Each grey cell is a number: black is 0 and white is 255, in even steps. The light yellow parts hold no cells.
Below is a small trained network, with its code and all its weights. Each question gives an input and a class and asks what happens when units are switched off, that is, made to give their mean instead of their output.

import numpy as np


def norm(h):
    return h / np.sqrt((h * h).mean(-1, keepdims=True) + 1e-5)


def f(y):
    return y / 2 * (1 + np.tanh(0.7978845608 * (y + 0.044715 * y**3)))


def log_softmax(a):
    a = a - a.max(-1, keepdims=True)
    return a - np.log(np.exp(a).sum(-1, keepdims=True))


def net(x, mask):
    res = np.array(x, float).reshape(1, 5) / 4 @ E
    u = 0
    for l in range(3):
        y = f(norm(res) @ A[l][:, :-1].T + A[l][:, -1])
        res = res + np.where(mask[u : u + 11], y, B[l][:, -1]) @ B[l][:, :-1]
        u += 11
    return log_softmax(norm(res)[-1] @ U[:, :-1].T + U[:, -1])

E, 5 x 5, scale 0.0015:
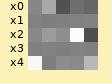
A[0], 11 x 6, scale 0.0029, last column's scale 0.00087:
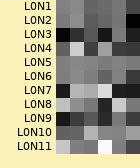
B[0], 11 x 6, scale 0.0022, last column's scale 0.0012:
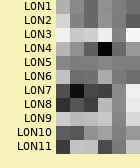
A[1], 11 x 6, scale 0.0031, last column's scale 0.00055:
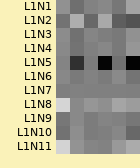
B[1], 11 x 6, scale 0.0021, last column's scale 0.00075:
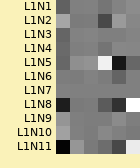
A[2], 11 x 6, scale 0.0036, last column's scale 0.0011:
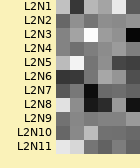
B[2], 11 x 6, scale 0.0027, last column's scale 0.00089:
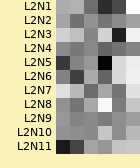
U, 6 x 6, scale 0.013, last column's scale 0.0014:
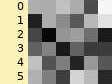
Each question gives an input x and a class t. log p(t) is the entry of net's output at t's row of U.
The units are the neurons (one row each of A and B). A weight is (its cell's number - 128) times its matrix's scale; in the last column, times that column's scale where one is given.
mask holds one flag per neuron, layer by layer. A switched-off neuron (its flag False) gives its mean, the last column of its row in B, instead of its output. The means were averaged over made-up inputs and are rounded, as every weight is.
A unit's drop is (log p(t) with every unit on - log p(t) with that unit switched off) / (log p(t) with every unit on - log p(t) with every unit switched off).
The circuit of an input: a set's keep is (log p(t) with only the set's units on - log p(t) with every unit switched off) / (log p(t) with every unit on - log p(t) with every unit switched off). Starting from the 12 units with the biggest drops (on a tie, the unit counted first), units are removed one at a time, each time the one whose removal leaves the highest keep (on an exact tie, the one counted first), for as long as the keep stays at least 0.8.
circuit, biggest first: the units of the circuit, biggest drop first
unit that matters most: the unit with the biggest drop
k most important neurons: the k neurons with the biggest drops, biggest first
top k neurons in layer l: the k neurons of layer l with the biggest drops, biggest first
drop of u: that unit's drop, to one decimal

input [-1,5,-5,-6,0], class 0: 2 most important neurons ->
(L0N3, L0N7)
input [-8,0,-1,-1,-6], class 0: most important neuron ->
(L0N3)
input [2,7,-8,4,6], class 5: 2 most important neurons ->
(L2N8, L2N5)
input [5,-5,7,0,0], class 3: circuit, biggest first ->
(L0N3, L0N7)
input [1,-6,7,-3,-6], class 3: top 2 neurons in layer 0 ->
(L0N4, L0N8)
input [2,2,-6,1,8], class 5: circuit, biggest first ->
(L2N8, L0N8)
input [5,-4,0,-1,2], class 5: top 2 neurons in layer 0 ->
(L0N3, L0N9)
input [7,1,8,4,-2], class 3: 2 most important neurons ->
(L0N7, L0N3)
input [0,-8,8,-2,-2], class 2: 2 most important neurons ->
(L0N7, L2N1)
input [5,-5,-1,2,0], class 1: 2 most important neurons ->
(L0N7, L2N5)
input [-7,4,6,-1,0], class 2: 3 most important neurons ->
(L0N3, L0N7, L0N9)
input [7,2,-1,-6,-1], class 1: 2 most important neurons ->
(L2N5, L2N11)
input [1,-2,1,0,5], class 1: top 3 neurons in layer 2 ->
(L2N3, L2N1, L2N8)
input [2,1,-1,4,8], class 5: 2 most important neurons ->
(L0N3, L0N8)
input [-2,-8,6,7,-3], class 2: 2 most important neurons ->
(L0N7, L2N6)
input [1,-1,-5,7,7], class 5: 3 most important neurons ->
(L2N8, L2N5, L0N7)
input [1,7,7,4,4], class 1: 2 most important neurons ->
(L2N5, L0N3)
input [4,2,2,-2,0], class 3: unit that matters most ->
L0N3
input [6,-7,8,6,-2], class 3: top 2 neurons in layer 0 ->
(L0N7, L0N3)
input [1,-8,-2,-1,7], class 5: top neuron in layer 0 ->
(L0N7)
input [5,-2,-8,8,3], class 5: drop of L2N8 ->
0.2
